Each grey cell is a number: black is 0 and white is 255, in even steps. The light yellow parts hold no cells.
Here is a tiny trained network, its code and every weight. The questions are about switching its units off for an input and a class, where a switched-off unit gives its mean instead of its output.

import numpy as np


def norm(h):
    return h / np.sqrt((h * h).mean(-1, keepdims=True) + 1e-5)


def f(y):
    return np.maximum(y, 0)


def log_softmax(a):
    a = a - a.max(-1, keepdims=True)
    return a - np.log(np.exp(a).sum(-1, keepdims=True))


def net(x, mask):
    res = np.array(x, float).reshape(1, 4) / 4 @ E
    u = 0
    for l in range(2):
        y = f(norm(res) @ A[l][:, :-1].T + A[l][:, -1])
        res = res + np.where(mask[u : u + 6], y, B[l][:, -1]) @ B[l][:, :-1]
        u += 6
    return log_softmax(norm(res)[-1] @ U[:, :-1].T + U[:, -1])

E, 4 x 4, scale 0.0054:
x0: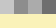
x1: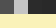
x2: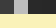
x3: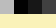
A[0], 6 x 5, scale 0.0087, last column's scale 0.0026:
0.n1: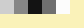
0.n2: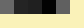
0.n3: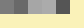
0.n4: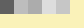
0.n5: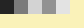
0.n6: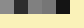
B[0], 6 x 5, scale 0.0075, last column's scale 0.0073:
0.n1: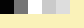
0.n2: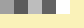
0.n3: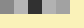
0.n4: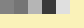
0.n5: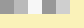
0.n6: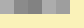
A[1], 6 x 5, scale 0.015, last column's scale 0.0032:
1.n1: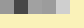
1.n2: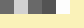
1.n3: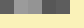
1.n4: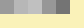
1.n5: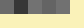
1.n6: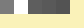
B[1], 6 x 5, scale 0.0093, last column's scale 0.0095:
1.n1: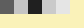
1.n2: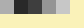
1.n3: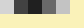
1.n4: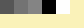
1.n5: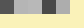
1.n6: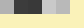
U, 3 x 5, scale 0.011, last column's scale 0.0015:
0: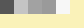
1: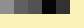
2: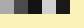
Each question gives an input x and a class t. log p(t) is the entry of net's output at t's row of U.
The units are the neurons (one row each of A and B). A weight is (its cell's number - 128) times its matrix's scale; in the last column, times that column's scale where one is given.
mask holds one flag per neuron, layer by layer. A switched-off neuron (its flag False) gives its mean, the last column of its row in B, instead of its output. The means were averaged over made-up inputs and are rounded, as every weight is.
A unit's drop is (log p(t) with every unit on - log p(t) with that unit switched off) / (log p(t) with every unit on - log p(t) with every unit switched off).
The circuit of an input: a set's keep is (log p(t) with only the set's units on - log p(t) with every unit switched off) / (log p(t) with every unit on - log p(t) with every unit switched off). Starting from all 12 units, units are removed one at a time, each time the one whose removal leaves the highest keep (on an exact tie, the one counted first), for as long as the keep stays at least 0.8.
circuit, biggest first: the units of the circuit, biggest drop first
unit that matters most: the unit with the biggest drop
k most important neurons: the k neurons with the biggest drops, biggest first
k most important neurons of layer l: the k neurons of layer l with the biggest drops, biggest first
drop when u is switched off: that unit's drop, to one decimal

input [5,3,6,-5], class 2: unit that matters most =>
1.n6
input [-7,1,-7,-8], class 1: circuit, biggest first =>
[1.n4 0.n1]
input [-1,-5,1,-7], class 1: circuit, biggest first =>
[1.n4 0.n1]
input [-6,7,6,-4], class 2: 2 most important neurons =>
[1.n6 1.n4]
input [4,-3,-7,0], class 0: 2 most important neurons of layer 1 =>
[1.n2 1.n3]
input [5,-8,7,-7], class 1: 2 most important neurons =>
[0.n1 1.n4]
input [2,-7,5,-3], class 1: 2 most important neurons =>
[0.n1 1.n4]
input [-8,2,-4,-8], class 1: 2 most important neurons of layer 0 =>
[0.n1 0.n4]
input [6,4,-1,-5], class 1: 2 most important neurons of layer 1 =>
[1.n4 1.n1]
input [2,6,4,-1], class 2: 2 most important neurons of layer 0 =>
[0.n5 0.n4]
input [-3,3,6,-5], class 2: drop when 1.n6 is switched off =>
0.2
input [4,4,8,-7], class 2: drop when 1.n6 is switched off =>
0.3
